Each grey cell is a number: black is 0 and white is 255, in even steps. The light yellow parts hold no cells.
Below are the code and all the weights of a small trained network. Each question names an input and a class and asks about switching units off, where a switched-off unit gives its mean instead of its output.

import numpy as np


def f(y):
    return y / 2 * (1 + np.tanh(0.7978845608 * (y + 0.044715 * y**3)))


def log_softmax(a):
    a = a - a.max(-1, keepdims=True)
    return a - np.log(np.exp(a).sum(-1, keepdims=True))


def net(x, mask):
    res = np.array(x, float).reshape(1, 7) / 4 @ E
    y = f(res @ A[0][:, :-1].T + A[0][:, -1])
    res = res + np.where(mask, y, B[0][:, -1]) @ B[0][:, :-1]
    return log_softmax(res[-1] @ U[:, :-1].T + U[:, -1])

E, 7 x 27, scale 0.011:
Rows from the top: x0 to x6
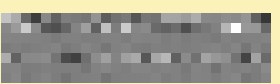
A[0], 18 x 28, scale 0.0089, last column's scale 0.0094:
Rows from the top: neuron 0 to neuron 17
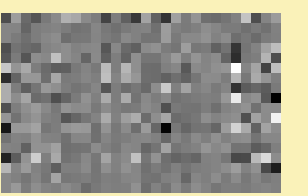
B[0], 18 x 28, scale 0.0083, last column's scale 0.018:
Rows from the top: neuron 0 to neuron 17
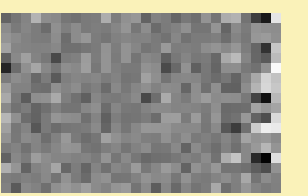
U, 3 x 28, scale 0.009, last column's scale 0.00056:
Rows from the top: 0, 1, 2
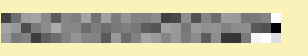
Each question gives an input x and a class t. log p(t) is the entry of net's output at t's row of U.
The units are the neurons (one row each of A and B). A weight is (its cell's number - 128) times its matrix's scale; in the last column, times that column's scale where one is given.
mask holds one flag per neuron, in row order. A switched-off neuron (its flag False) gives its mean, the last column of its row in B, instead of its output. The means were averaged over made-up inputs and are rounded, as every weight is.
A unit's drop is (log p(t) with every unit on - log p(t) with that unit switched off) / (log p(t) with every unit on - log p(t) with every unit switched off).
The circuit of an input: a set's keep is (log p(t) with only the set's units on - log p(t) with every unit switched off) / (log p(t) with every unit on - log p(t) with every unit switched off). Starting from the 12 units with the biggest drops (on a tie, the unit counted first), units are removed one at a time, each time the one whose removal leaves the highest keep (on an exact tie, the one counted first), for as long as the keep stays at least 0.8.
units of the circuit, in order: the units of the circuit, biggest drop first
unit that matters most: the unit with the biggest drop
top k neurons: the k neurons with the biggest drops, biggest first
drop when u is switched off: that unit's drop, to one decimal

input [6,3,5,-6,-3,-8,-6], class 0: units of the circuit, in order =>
(neuron 10)
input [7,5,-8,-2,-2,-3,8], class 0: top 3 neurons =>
(neuron 5; neuron 10; neuron 3)
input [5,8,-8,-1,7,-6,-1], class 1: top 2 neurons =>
(neuron 8; neuron 10)
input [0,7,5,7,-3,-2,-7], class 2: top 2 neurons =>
(neuron 11; neuron 14)
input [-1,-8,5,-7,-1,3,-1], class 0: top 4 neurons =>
(neuron 4; neuron 10; neuron 8; neuron 15)
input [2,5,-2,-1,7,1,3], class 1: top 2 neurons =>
(neuron 10; neuron 8)
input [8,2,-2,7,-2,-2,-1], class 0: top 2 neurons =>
(neuron 10; neuron 5)
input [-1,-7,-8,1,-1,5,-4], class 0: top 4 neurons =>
(neuron 4; neuron 10; neuron 8; neuron 15)
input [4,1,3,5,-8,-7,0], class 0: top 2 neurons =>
(neuron 0; neuron 10)
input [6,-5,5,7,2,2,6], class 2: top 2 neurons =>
(neuron 7; neuron 14)
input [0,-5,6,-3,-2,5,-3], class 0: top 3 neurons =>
(neuron 10; neuron 4; neuron 8)
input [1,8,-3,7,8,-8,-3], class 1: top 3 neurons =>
(neuron 8; neuron 10; neuron 15)
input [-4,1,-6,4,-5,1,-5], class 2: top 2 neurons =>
(neuron 11; neuron 5)
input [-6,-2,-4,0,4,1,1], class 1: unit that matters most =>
neuron 5
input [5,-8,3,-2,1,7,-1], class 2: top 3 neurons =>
(neuron 7; neuron 14; neuron 8)
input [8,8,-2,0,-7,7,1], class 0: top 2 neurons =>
(neuron 5; neuron 10)
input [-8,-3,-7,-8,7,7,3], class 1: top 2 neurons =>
(neuron 10; neuron 5)
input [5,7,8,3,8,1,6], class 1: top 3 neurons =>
(neuron 8; neuron 10; neuron 15)
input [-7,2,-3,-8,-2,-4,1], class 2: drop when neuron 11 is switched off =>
0.5
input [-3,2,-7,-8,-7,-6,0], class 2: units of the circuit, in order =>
(neuron 11)
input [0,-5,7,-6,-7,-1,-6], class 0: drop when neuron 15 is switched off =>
0.1
